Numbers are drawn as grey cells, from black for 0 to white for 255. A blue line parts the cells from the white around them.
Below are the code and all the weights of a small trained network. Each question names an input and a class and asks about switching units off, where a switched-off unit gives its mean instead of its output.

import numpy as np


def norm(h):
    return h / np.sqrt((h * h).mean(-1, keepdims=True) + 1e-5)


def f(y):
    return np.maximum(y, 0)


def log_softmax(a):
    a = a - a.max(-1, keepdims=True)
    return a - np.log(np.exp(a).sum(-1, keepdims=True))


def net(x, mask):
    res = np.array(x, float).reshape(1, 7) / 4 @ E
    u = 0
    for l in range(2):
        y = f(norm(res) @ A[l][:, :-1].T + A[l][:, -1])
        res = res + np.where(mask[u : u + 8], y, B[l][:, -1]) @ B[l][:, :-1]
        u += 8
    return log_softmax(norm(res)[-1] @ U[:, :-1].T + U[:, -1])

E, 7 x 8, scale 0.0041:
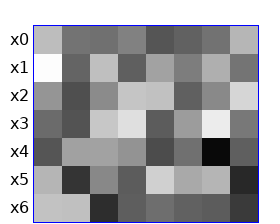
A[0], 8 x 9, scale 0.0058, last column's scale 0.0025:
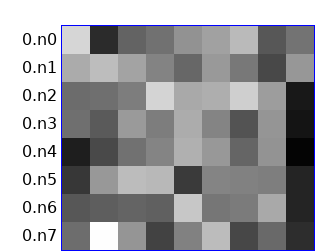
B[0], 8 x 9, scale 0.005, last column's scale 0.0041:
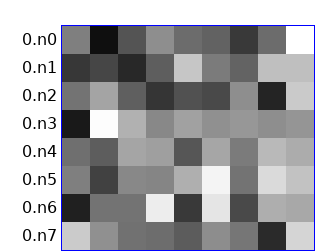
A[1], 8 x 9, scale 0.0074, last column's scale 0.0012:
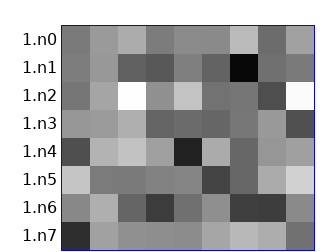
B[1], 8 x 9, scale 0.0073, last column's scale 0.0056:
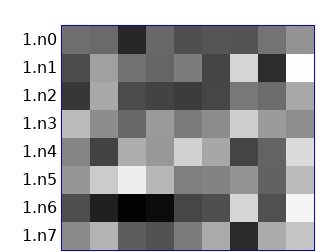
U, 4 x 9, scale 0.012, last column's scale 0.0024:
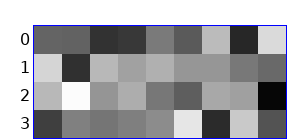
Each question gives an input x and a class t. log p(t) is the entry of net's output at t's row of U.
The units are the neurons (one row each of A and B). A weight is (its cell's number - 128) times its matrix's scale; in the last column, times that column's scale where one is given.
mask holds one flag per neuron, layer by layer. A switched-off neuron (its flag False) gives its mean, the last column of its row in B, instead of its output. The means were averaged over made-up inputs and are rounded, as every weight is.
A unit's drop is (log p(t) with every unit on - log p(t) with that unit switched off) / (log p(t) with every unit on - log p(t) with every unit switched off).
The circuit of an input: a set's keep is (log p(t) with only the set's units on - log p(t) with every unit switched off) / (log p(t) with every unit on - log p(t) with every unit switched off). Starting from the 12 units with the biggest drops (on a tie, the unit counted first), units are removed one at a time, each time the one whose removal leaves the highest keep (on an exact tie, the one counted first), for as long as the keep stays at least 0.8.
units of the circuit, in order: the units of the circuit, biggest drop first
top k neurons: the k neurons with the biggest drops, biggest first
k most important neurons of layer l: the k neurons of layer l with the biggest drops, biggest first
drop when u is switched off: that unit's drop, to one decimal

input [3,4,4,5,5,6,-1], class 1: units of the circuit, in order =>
[1.n6]
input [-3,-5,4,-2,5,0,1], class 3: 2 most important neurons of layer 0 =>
[0.n4 0.n2]
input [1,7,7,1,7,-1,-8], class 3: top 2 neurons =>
[1.n2 0.n3]
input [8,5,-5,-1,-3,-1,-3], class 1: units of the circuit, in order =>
[1.n6 1.n1]
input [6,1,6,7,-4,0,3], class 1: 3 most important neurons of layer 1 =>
[1.n6 1.n1 1.n2]
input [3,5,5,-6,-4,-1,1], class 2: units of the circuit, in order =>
[1.n5 1.n6]
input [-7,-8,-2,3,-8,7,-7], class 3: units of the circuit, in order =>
[1.n6 1.n7]
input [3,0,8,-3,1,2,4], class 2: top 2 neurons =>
[1.n5 1.n6]
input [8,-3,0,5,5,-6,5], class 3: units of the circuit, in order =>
[1.n4 0.n5]
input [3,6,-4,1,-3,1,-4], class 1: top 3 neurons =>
[1.n6 1.n1 0.n0]
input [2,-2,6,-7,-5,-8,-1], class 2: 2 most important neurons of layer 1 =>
[1.n5 1.n6]
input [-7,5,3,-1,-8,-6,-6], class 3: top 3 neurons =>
[1.n7 1.n6 1.n1]
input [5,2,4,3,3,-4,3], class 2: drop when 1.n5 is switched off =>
0.3
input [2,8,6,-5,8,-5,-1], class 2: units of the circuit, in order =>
[1.n5]
